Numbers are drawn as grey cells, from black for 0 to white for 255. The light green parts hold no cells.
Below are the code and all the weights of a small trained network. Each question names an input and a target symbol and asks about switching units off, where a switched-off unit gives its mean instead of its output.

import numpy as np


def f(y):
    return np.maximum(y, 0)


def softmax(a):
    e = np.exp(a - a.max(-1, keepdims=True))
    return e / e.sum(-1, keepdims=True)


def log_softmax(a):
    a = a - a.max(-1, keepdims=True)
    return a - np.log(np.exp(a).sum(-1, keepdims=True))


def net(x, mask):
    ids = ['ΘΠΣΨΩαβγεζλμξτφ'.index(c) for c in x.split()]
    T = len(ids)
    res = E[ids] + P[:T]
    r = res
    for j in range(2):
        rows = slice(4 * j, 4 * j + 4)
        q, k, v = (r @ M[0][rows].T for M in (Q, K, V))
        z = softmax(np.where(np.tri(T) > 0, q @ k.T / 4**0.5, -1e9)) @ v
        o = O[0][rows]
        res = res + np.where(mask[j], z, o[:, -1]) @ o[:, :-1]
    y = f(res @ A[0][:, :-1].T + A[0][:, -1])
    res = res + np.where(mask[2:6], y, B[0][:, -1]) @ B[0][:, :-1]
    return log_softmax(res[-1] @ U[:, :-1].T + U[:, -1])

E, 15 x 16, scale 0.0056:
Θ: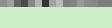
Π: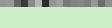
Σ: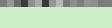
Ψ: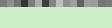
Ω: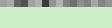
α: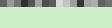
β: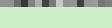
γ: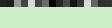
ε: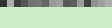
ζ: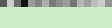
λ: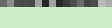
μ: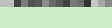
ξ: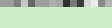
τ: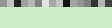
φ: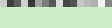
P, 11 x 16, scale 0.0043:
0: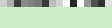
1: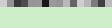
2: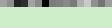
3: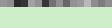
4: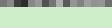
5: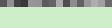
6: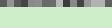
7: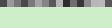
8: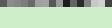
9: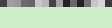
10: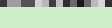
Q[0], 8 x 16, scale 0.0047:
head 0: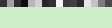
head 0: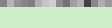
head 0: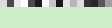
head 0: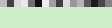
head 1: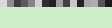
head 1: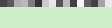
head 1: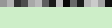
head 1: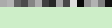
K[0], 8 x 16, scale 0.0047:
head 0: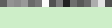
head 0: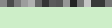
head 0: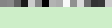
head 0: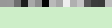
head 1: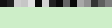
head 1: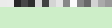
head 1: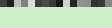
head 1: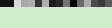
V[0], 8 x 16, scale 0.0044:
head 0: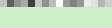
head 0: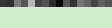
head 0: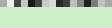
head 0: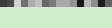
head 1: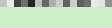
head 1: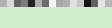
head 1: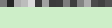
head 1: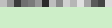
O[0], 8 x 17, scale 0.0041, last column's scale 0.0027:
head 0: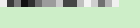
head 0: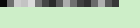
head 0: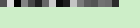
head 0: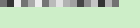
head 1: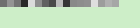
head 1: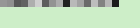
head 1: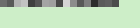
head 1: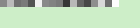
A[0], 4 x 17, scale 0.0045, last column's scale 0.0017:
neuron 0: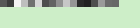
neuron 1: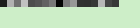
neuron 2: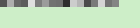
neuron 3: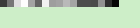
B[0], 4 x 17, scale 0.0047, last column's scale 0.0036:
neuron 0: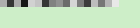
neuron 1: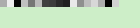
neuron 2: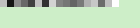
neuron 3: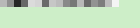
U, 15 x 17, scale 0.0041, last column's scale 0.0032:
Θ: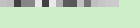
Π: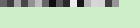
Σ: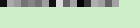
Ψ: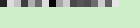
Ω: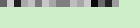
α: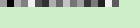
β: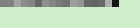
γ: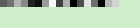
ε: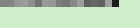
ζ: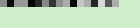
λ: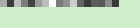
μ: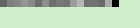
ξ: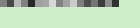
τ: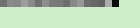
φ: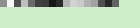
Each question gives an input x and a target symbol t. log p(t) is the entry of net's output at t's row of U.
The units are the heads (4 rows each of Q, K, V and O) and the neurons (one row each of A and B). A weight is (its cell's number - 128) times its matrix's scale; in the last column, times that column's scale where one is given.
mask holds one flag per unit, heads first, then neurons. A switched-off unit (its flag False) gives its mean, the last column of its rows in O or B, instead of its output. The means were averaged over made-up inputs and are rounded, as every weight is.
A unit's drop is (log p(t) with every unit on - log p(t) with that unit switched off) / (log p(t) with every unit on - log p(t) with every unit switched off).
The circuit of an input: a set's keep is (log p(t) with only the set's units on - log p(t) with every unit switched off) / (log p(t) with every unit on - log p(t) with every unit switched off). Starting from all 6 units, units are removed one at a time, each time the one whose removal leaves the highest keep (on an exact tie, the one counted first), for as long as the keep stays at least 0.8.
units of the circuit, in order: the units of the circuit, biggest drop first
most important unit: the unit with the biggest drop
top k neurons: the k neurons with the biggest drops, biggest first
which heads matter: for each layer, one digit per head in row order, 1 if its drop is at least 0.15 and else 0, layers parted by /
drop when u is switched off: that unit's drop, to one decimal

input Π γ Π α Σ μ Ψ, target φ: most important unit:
head 1
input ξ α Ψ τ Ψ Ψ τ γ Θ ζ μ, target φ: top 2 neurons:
[neuron 1; neuron 2]
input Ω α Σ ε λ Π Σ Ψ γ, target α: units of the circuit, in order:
[head 0; head 1; neuron 0]
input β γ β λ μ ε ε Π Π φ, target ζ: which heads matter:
11
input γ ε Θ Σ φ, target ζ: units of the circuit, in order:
[head 1; head 0]
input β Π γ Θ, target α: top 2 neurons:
[neuron 0; neuron 3]
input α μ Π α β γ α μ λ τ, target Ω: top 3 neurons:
[neuron 1; neuron 3; neuron 2]
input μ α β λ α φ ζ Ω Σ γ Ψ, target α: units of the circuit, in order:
[head 1; head 0; neuron 0]
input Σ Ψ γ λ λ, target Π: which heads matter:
10
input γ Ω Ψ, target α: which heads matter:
11
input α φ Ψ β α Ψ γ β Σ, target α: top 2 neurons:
[neuron 0; neuron 3]
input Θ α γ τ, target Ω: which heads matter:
01
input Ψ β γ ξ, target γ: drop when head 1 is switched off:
0.7
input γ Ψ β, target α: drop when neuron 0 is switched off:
0.5
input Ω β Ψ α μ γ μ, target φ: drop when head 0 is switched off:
0.4
